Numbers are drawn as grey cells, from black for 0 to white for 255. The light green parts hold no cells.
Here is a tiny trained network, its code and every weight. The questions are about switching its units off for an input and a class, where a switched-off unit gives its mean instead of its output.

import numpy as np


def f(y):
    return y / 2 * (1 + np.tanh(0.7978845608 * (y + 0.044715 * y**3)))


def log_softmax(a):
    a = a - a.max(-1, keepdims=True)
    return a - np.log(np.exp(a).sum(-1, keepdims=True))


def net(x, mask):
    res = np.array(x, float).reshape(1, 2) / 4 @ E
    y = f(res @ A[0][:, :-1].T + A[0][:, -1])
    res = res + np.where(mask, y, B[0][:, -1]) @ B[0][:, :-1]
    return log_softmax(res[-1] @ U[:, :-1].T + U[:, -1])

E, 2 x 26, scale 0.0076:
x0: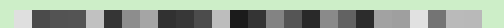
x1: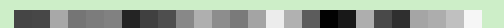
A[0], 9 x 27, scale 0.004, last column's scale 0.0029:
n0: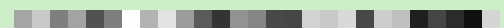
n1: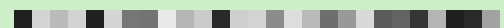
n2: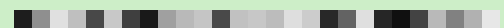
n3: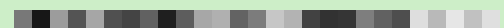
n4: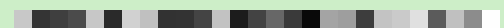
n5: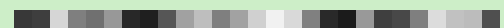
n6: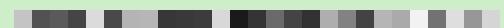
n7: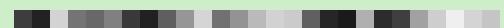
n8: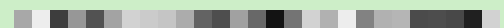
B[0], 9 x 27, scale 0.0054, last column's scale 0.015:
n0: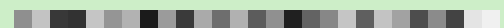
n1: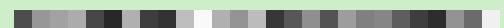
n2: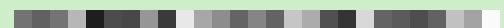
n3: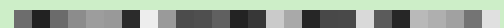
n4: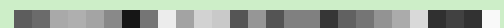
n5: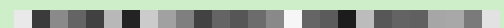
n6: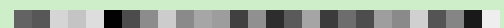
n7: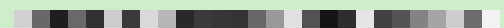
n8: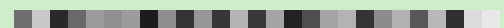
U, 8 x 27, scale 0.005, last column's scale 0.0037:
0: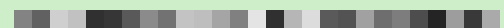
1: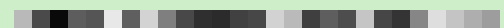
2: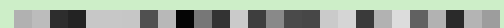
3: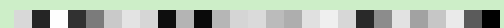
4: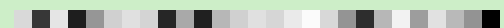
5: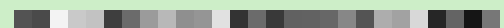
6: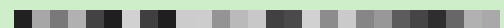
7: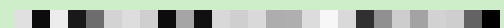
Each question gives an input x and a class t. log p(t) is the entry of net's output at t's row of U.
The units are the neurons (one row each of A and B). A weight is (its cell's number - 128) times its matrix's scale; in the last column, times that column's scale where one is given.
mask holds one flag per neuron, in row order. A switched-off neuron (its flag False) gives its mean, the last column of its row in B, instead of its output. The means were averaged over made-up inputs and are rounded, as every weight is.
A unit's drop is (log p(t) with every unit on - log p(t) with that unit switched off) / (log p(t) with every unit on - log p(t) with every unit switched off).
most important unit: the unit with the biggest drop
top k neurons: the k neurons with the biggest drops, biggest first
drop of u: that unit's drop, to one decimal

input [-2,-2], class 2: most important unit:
n2
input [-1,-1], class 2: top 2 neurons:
[n2 n1]
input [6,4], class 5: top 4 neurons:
[n6 n4 n8 n2]
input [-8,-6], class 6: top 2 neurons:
[n1 n7]
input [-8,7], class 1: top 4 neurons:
[n7 n5 n6 n4]
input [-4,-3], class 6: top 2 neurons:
[n1 n7]
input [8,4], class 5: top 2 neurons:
[n6 n4]
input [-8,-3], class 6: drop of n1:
0.1
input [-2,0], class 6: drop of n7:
0.2
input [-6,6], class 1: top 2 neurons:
[n7 n5]
